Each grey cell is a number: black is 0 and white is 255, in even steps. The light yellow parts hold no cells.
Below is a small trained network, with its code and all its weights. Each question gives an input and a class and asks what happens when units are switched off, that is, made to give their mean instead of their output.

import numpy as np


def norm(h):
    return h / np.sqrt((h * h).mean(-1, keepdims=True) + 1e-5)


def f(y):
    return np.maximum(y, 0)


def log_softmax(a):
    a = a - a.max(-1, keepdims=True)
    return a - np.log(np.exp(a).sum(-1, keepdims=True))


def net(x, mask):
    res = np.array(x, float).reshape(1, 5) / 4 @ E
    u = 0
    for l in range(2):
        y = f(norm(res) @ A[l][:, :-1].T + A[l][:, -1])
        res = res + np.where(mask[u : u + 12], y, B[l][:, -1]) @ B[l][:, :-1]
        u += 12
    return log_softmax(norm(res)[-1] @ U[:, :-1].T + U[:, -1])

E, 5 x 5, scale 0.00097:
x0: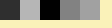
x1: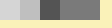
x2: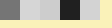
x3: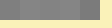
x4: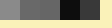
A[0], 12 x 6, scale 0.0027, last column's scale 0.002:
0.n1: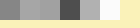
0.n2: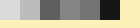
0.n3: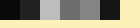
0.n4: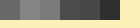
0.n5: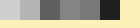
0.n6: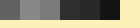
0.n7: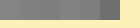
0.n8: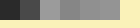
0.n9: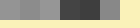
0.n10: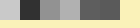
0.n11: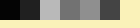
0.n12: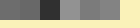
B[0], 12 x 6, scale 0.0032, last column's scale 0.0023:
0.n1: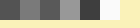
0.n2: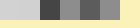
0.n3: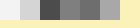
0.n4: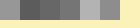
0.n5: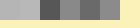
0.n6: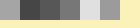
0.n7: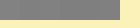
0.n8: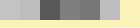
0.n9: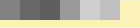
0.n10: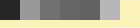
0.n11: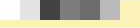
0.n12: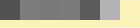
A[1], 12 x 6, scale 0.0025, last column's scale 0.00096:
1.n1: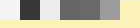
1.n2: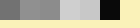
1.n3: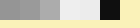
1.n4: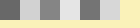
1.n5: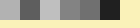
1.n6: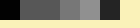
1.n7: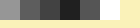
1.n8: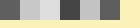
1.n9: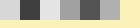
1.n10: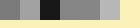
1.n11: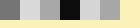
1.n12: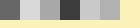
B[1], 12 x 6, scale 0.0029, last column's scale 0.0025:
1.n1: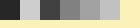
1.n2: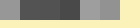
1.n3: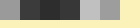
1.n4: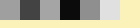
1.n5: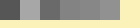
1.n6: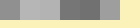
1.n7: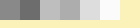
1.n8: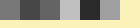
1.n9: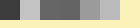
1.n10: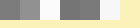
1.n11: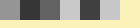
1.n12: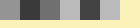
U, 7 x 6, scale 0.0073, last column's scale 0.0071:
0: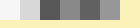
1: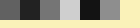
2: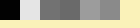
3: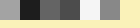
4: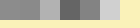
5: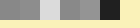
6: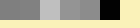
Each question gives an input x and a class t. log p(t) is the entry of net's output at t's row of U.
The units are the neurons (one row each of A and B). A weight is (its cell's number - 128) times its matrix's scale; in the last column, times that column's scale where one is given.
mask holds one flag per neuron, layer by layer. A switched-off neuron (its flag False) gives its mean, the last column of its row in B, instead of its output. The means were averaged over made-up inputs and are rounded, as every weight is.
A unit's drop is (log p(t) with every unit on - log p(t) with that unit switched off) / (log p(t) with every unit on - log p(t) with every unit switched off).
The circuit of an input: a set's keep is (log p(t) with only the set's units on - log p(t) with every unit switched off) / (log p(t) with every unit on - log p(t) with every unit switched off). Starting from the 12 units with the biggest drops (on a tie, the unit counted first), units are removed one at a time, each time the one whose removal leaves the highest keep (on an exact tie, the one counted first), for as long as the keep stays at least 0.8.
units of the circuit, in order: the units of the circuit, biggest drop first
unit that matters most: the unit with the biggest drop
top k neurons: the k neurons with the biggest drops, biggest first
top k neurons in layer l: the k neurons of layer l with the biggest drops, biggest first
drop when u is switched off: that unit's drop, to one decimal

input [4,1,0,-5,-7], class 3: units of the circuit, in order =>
1.n3, 1.n4
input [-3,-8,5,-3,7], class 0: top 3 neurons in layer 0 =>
0.n11, 0.n3, 0.n8
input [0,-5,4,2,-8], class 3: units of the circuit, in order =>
1.n3
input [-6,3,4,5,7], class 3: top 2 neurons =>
0.n9, 0.n6
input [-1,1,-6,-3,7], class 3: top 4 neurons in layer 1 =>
1.n7, 1.n11, 1.n12, 1.n8
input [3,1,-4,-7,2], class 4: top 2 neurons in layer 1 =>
1.n11, 1.n10
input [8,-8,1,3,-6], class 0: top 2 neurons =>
0.n11, 0.n8
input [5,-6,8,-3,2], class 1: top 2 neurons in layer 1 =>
1.n11, 1.n12
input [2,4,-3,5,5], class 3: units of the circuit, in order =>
0.n11, 1.n7, 0.n1
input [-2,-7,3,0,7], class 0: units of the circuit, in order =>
0.n11, 0.n3
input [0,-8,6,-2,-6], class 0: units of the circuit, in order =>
0.n11, 0.n3, 0.n8
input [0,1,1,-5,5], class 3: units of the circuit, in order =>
0.n6, 0.n9
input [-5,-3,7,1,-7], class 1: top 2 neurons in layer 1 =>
1.n8, 1.n12
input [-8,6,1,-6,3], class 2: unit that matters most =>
1.n1
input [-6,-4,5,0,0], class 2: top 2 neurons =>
1.n1, 1.n9
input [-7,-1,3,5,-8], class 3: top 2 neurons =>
1.n3, 1.n4
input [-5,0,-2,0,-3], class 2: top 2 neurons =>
0.n1, 1.n9
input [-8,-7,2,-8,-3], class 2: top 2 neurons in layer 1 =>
1.n1, 1.n9
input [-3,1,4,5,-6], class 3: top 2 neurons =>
1.n3, 0.n10
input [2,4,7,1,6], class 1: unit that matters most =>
1.n11
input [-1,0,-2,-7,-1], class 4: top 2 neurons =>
1.n1, 0.n1
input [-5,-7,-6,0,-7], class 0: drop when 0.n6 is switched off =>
0.2
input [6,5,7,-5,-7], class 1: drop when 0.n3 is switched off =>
0.1
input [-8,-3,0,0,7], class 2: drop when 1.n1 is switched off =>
0.4
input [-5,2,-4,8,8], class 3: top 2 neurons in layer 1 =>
1.n7, 1.n10
